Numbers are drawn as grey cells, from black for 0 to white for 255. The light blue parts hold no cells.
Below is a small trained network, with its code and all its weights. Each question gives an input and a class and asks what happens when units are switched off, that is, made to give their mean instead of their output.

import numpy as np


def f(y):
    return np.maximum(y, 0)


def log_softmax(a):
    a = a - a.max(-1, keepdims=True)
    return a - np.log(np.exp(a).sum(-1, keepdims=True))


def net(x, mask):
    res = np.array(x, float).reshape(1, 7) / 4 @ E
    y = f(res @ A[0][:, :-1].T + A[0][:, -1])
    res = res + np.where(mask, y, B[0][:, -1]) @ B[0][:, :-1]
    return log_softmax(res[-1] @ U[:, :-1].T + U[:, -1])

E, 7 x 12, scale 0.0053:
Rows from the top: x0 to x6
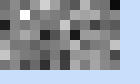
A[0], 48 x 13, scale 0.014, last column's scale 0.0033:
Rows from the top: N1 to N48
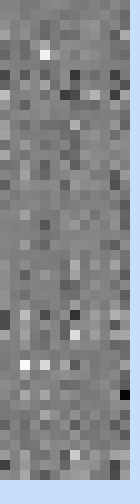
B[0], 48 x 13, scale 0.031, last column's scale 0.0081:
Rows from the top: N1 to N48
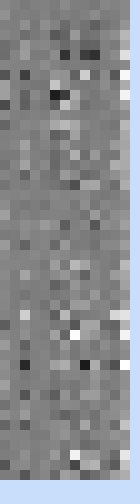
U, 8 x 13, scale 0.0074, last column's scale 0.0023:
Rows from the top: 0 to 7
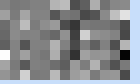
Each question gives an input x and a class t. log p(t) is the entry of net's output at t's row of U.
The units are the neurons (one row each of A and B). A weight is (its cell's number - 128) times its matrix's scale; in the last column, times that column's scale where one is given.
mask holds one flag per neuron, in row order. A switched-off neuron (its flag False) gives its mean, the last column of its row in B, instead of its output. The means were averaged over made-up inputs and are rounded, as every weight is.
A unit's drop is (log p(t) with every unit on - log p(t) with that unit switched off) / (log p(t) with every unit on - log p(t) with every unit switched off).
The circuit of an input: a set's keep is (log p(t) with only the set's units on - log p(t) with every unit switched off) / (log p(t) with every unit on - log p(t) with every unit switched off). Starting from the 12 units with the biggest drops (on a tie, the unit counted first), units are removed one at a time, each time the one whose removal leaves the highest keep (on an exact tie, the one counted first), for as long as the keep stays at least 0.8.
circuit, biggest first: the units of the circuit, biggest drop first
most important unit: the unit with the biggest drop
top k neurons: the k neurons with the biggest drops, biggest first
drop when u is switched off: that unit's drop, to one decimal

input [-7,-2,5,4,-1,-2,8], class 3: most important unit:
N6
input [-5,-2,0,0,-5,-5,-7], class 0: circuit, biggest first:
[N37, N10]
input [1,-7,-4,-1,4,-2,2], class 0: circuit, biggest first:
[N10, N34]
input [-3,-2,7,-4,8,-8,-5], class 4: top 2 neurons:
[N32, N10]
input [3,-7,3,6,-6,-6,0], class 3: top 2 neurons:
[N32, N37]
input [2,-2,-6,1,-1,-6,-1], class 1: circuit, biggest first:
[N8, N34]
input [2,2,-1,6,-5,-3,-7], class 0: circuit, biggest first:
[N37, N32]
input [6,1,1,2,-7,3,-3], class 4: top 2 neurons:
[N8, N34]
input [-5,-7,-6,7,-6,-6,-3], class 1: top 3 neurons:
[N32, N47, N33]
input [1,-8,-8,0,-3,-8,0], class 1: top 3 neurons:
[N37, N8, N47]
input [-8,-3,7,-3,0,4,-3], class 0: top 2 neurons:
[N10, N6]
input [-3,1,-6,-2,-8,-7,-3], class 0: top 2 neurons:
[N37, N10]
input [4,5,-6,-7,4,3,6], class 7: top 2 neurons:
[N37, N34]
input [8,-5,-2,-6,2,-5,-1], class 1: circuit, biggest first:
[N6]
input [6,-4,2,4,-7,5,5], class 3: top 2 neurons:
[N8, N37]
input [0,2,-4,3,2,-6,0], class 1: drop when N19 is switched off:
0.1
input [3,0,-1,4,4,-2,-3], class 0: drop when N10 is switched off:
0.2
